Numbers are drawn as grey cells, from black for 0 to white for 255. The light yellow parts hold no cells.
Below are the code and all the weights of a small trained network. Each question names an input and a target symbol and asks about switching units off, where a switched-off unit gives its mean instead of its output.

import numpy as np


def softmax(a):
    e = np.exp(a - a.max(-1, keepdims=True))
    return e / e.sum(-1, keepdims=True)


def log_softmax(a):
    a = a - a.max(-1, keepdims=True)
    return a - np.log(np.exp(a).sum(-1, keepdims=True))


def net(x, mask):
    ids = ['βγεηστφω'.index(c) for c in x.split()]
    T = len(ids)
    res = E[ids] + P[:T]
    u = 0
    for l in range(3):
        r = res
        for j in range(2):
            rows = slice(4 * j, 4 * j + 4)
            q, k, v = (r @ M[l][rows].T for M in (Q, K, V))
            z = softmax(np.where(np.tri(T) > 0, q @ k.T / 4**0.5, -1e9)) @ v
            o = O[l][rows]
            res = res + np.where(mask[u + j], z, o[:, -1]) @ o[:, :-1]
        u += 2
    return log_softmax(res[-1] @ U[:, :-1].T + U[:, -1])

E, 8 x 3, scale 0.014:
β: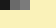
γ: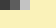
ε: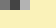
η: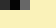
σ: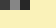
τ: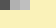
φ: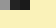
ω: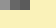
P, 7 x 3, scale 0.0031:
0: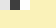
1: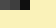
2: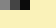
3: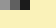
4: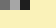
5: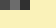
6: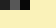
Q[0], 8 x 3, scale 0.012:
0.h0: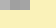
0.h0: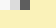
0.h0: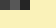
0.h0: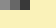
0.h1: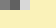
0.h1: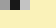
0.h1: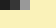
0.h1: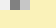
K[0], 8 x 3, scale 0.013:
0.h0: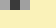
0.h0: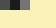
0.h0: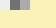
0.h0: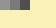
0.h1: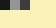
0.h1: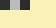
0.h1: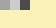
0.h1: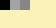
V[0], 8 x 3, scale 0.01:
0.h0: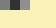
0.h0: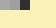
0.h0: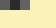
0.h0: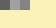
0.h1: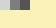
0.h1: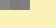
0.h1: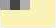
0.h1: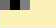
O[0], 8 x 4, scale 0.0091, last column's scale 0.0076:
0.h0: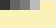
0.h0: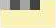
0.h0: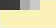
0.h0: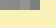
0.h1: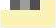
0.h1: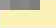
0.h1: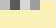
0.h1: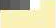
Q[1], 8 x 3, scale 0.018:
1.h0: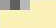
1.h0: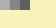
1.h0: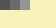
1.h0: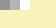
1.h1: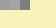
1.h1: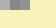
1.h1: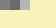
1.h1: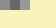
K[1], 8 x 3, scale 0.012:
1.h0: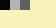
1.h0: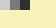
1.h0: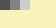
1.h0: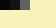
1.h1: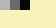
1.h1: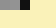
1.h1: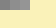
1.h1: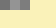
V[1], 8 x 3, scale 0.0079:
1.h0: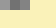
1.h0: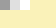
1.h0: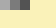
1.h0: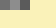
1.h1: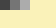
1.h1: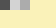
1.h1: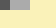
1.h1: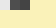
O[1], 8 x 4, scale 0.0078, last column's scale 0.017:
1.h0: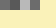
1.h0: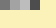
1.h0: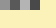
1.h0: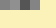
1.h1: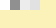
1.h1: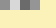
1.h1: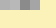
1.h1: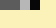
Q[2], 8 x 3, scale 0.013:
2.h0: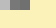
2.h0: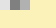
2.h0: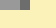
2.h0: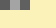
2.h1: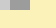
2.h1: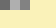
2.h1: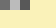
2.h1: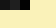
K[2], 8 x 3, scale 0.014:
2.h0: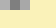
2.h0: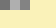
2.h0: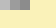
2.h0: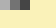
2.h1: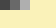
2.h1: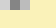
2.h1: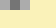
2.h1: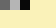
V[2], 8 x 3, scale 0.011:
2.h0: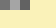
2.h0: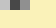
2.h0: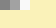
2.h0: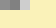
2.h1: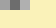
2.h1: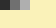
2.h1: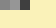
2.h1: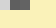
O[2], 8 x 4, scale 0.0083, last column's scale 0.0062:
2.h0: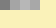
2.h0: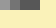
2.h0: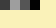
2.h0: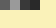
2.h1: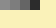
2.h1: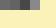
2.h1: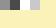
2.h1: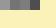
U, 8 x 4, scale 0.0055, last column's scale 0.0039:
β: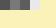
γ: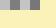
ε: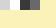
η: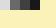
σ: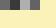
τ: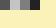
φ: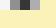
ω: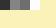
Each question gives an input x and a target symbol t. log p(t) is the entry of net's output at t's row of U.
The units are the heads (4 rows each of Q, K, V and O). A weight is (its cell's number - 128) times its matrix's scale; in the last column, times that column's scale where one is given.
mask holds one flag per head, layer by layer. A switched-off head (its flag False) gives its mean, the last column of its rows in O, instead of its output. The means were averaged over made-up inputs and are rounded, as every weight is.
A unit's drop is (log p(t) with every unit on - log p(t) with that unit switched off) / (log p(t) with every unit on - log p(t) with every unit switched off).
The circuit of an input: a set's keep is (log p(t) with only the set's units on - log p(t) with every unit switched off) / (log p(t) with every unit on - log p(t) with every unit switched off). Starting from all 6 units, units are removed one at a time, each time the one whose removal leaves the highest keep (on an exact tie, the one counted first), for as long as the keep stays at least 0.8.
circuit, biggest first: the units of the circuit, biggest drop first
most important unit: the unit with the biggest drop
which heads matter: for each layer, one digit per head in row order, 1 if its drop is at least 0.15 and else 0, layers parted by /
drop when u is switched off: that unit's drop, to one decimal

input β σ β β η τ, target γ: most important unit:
2.h0
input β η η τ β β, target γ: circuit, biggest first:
[2.h0, 1.h0, 0.h1]
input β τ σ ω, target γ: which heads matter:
11 / 11 / 11
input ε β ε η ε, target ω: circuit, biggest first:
[0.h1, 2.h1, 1.h1]
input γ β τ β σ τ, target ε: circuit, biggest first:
[1.h1, 0.h1, 0.h0]
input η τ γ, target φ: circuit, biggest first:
[1.h1, 0.h0, 2.h1]
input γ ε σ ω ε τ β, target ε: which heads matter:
01 / 01 / 00
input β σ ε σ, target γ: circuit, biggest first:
[2.h1, 2.h0, 0.h1]
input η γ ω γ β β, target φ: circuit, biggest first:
[0.h1, 1.h1, 0.h0, 2.h1]
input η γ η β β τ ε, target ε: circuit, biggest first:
[1.h1, 0.h0, 2.h1]
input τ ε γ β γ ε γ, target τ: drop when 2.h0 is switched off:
0.3
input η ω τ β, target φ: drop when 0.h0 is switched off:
0.5
